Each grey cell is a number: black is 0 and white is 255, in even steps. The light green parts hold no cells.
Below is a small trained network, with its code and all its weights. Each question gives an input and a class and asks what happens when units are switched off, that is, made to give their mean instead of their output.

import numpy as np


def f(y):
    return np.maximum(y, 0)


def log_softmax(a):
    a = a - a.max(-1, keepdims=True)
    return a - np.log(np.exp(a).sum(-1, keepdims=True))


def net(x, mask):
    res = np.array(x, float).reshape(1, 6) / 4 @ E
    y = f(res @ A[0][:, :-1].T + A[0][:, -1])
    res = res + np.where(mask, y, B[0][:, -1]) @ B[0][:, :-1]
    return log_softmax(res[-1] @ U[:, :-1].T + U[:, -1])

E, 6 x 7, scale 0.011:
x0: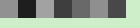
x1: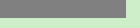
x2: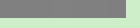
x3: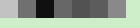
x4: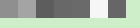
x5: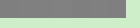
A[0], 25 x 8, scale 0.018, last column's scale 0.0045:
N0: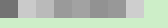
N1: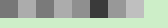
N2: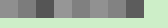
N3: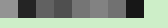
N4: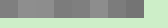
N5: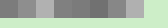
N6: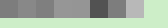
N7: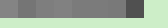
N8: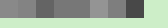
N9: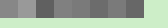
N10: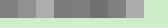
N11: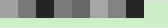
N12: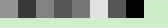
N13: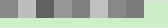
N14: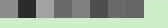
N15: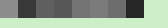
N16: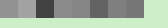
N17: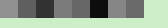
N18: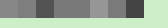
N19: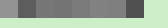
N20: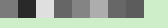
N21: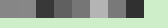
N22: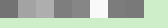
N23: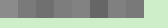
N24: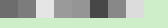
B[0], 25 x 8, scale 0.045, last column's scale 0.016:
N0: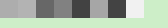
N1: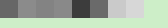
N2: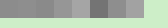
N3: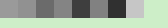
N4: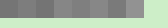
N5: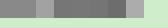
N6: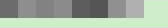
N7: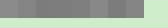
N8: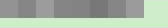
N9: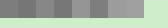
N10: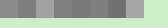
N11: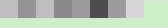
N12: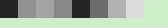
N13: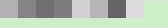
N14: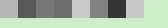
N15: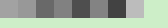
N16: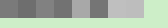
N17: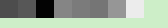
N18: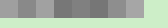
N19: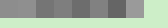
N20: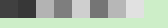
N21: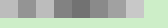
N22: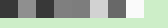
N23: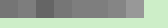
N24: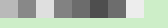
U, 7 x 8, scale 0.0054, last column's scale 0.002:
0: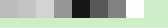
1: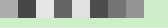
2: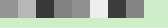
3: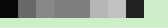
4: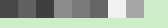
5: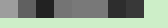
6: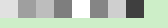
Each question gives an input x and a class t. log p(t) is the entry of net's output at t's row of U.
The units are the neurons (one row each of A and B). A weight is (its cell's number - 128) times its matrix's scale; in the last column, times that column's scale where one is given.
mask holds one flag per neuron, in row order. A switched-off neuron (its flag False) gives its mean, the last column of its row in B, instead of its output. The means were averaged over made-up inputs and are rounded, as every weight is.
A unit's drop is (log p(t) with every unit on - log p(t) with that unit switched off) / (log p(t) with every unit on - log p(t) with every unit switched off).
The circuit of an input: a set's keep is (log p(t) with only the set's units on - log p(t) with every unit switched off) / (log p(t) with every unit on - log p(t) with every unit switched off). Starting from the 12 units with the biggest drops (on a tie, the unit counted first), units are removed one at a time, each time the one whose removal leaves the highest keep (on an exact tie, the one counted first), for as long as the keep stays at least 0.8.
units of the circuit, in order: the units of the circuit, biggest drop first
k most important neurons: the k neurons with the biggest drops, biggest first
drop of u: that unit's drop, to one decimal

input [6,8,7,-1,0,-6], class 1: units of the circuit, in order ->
[N20]
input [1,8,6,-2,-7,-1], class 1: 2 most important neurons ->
[N14; N12]
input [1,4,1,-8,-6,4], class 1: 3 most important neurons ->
[N20; N14; N12]
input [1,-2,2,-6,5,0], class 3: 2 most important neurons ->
[N20; N12]
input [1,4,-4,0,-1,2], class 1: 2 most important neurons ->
[N22; N0]
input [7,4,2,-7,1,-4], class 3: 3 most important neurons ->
[N12; N22; N20]
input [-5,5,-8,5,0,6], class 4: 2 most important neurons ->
[N17; N24]
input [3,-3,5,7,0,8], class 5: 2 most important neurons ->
[N17; N24]
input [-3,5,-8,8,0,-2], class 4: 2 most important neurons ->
[N17; N24]
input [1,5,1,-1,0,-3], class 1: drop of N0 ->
0.2
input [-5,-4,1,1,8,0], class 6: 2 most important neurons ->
[N11; N21]
